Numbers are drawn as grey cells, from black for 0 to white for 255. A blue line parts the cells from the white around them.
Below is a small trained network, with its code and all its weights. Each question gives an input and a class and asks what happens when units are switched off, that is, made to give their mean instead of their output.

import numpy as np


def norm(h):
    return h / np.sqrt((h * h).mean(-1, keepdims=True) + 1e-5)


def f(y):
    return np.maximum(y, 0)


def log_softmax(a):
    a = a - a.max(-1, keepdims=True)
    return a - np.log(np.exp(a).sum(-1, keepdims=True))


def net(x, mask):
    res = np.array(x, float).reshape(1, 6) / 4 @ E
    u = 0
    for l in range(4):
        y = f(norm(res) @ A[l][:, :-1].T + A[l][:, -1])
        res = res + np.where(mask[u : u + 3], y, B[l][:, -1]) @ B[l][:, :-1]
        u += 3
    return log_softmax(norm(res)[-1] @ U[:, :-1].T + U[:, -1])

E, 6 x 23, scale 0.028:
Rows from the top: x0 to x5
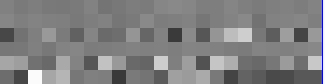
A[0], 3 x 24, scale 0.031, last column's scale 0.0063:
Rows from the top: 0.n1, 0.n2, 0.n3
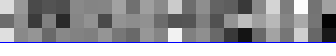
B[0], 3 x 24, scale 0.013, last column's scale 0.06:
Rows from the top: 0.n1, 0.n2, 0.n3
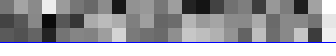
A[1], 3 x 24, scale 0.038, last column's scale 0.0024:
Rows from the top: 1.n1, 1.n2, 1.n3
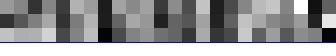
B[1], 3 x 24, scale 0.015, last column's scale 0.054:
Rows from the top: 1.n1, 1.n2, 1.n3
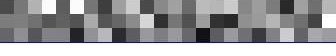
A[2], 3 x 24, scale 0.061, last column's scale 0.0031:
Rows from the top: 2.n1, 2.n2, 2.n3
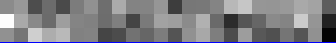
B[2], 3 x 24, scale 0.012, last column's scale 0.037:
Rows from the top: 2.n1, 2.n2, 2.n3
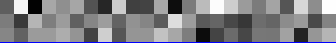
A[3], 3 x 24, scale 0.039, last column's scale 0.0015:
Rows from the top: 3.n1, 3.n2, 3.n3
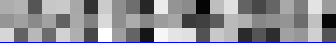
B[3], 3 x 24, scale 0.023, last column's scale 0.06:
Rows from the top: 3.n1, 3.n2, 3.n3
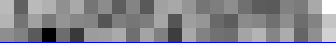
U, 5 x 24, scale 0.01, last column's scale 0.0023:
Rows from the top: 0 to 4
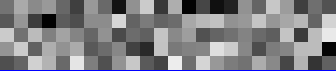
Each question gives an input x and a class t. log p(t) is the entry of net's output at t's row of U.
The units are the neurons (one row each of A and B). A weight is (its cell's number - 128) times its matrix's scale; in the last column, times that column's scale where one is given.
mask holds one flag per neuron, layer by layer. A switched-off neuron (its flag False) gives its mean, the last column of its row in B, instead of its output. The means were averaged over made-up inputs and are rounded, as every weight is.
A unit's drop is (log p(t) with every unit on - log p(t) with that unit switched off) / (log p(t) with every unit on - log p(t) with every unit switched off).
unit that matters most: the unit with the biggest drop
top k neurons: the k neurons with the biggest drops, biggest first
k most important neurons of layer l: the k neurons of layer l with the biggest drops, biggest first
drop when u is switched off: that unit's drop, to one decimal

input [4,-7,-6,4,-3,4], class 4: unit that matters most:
0.n3
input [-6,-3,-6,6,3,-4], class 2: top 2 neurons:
0.n1, 1.n2
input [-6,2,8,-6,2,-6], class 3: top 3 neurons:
2.n1, 1.n2, 0.n3
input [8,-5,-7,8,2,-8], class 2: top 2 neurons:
0.n1, 1.n2
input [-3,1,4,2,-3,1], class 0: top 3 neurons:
0.n3, 1.n2, 3.n3
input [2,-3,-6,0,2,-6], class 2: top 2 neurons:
0.n1, 1.n2
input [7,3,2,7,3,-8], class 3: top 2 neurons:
1.n2, 2.n1
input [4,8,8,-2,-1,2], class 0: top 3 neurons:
0.n3, 0.n2, 0.n1
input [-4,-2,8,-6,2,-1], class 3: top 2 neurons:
0.n1, 1.n2
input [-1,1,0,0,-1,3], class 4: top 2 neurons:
0.n1, 0.n2
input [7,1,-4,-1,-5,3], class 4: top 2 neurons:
0.n3, 1.n1
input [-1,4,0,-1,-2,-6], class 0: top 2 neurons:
0.n1, 0.n3
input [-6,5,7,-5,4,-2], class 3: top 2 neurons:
0.n1, 2.n1
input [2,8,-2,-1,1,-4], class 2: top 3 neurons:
0.n1, 1.n2, 3.n2
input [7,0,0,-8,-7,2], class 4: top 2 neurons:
0.n1, 1.n1
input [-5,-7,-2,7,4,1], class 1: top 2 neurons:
0.n3, 1.n2
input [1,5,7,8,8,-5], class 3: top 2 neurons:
0.n1, 2.n1
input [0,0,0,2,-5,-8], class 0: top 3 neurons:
0.n1, 0.n3, 3.n3
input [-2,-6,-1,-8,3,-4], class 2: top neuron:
1.n2
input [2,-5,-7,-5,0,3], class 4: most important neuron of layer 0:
0.n3
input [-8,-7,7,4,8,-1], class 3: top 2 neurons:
0.n1, 2.n1
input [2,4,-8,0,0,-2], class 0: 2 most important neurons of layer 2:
2.n1, 2.n3
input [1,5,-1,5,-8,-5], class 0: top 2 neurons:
0.n1, 0.n3
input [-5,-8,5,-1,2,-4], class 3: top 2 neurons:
2.n1, 1.n2
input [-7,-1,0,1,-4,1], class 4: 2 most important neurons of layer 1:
1.n1, 1.n3
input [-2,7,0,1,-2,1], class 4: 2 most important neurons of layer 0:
0.n1, 0.n2
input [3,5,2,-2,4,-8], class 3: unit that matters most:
1.n2
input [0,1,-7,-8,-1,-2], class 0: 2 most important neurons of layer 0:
0.n1, 0.n3
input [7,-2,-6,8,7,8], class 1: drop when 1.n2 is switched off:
0.3
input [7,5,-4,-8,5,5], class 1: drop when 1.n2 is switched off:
0.6
